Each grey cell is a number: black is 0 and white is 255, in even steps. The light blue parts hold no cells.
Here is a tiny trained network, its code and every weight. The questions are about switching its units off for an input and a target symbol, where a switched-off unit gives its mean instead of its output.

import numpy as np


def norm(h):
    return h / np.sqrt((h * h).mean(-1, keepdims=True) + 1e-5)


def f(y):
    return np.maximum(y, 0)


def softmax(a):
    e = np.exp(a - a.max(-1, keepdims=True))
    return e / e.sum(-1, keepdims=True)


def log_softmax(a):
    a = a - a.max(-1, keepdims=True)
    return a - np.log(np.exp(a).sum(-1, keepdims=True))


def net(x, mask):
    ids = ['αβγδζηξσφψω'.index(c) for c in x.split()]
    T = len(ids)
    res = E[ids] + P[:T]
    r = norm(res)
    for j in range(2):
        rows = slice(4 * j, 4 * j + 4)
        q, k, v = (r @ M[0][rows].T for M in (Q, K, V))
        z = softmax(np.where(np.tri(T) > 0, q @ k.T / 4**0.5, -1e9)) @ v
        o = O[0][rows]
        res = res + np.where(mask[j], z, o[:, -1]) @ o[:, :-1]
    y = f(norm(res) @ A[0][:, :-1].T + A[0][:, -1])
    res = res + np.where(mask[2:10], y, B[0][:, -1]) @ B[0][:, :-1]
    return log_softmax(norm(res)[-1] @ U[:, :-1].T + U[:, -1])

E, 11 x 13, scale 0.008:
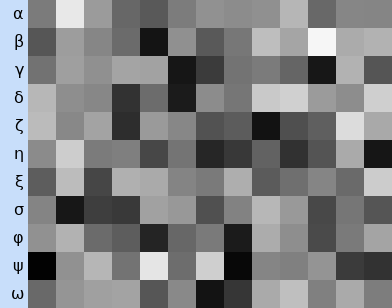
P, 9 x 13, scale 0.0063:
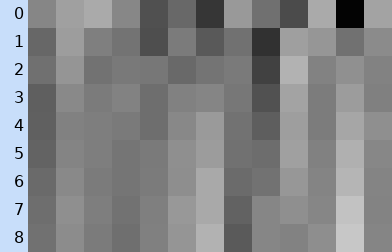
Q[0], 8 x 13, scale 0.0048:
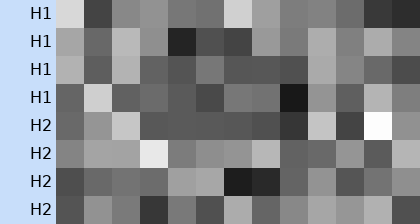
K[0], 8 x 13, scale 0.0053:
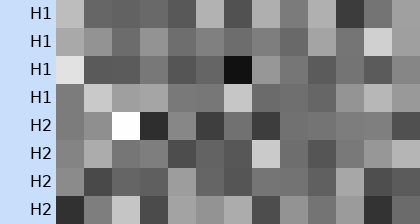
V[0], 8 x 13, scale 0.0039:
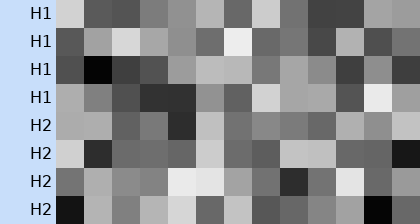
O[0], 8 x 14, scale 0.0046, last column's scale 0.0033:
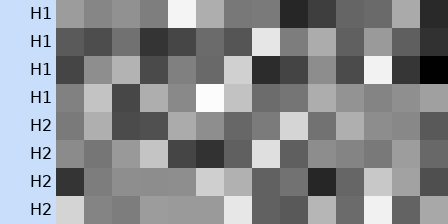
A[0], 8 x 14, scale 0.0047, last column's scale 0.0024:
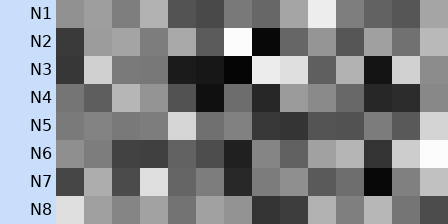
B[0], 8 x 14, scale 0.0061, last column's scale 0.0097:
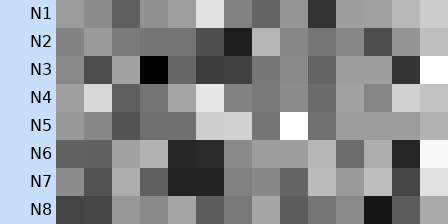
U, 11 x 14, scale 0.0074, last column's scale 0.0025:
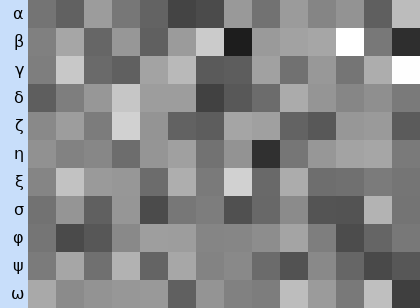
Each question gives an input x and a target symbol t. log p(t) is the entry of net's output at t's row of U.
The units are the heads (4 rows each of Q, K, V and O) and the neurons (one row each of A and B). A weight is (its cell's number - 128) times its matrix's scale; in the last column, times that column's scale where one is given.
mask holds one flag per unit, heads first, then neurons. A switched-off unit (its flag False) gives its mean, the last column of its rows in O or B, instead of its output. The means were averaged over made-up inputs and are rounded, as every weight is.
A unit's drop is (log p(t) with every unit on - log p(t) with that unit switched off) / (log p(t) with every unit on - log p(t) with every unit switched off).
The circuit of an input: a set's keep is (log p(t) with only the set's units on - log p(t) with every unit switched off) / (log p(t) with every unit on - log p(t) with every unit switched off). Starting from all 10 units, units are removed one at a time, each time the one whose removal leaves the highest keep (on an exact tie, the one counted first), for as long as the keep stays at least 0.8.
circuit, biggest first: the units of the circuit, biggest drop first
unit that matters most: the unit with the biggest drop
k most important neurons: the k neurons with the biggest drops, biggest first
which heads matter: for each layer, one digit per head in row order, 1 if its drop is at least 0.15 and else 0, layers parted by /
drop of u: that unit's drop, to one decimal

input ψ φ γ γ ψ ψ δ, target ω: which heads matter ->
01
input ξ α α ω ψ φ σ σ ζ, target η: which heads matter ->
01
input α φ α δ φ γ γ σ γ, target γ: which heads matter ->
00
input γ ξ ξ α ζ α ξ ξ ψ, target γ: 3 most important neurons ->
N2, N6, N7
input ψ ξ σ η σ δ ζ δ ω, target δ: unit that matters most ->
N8
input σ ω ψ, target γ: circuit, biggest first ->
N6, N4
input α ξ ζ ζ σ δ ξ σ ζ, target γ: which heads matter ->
10
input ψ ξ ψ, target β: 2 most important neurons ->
N3, N4
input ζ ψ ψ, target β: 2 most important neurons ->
N3, N5
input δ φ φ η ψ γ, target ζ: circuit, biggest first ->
H2, N2, N3, N7
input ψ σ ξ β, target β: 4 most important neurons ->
N3, N6, N7, N2
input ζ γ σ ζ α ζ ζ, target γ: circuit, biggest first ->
N7, H2
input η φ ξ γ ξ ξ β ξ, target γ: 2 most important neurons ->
N6, N7
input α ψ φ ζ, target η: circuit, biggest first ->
H2, N6, N8
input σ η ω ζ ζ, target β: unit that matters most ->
H2
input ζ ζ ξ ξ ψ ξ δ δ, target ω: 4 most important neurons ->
N3, N6, N8, N7
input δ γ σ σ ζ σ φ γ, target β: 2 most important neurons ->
N7, N5
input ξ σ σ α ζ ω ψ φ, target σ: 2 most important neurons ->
N3, N2
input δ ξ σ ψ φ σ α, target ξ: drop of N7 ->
0.5
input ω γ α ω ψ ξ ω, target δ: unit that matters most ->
H2
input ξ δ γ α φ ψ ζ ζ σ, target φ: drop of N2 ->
0.3
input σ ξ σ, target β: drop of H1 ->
1.2
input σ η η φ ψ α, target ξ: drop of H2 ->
1.2
